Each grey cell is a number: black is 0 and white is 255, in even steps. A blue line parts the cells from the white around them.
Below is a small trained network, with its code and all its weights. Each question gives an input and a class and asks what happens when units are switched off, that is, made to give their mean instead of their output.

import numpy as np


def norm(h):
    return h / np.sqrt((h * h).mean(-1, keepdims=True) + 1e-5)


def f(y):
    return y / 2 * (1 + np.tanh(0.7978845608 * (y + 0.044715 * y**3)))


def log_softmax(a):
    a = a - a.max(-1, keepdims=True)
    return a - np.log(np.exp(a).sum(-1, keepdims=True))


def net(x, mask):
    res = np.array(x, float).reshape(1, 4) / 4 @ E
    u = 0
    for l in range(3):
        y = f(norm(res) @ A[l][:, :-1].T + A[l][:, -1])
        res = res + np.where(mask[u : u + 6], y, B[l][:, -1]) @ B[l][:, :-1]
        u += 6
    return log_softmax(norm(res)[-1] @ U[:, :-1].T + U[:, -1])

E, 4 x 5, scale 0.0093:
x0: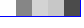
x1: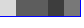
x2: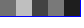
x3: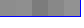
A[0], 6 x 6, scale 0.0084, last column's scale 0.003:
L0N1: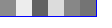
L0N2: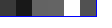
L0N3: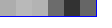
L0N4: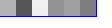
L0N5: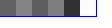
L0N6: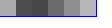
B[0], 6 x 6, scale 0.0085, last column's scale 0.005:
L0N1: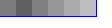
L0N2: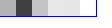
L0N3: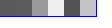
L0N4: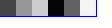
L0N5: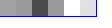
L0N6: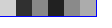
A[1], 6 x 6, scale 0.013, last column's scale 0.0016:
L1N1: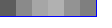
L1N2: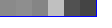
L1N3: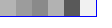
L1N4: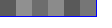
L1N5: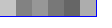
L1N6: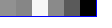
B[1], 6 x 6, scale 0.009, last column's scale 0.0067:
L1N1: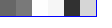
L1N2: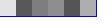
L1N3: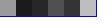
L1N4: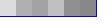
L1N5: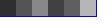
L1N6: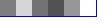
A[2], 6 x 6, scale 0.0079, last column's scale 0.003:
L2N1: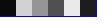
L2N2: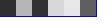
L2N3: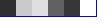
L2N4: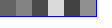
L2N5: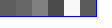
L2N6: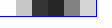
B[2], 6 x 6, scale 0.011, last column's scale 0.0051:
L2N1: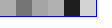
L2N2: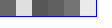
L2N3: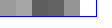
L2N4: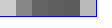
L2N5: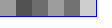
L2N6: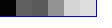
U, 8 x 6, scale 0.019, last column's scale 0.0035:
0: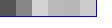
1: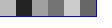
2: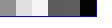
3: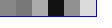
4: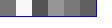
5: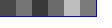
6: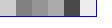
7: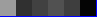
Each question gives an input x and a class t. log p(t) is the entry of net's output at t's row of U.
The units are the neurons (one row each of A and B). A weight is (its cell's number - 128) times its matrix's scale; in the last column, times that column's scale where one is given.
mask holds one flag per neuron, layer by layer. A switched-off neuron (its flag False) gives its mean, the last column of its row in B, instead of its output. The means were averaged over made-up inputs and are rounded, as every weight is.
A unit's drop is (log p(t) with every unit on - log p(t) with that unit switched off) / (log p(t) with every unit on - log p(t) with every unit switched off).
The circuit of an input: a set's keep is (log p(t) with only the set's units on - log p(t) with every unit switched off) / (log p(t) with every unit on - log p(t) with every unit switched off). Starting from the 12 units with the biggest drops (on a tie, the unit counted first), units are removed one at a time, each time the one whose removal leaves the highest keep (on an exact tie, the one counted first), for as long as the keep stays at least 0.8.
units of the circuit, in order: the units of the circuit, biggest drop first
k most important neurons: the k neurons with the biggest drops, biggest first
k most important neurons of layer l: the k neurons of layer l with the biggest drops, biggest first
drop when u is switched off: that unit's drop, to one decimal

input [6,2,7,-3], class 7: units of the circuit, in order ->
L1N3
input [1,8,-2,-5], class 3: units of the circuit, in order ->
L0N2, L1N3
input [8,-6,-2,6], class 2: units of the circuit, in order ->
L0N4, L1N6
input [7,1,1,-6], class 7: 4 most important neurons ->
L1N3, L0N3, L0N2, L1N2
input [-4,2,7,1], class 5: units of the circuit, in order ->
L2N6, L1N1
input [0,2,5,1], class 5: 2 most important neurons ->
L0N5, L1N1
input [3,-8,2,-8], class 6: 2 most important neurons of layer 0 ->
L0N4, L0N2
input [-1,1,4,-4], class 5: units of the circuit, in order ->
L1N1, L2N6
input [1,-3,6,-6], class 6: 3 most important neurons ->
L0N3, L1N2, L1N6
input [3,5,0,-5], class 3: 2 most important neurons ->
L1N5, L0N4
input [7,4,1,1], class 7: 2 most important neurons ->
L1N3, L0N3
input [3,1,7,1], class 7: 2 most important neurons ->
L1N3, L0N2
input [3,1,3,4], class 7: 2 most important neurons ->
L1N3, L0N2
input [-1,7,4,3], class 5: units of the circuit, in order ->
L2N6
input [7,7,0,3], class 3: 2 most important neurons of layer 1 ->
L1N6, L1N5
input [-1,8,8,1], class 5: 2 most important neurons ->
L2N6, L0N5
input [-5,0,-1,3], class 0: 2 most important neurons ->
L0N2, L1N3
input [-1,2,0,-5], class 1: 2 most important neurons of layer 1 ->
L1N6, L1N3
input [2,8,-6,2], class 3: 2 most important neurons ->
L0N4, L0N5
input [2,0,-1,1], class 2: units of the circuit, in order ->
L0N4
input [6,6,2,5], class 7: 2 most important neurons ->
L1N3, L0N3
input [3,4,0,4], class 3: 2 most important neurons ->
L1N5, L0N4
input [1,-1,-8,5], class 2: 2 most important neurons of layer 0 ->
L0N4, L0N5
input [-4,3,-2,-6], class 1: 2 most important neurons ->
L0N2, L0N6
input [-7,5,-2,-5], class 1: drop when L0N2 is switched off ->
0.3
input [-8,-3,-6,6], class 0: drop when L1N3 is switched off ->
0.1
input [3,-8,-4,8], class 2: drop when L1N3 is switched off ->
0.0
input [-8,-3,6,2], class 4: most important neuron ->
L2N1
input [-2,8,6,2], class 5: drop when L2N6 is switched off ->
0.3
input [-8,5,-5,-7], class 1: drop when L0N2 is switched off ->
0.2
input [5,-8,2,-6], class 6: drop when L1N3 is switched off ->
0.2
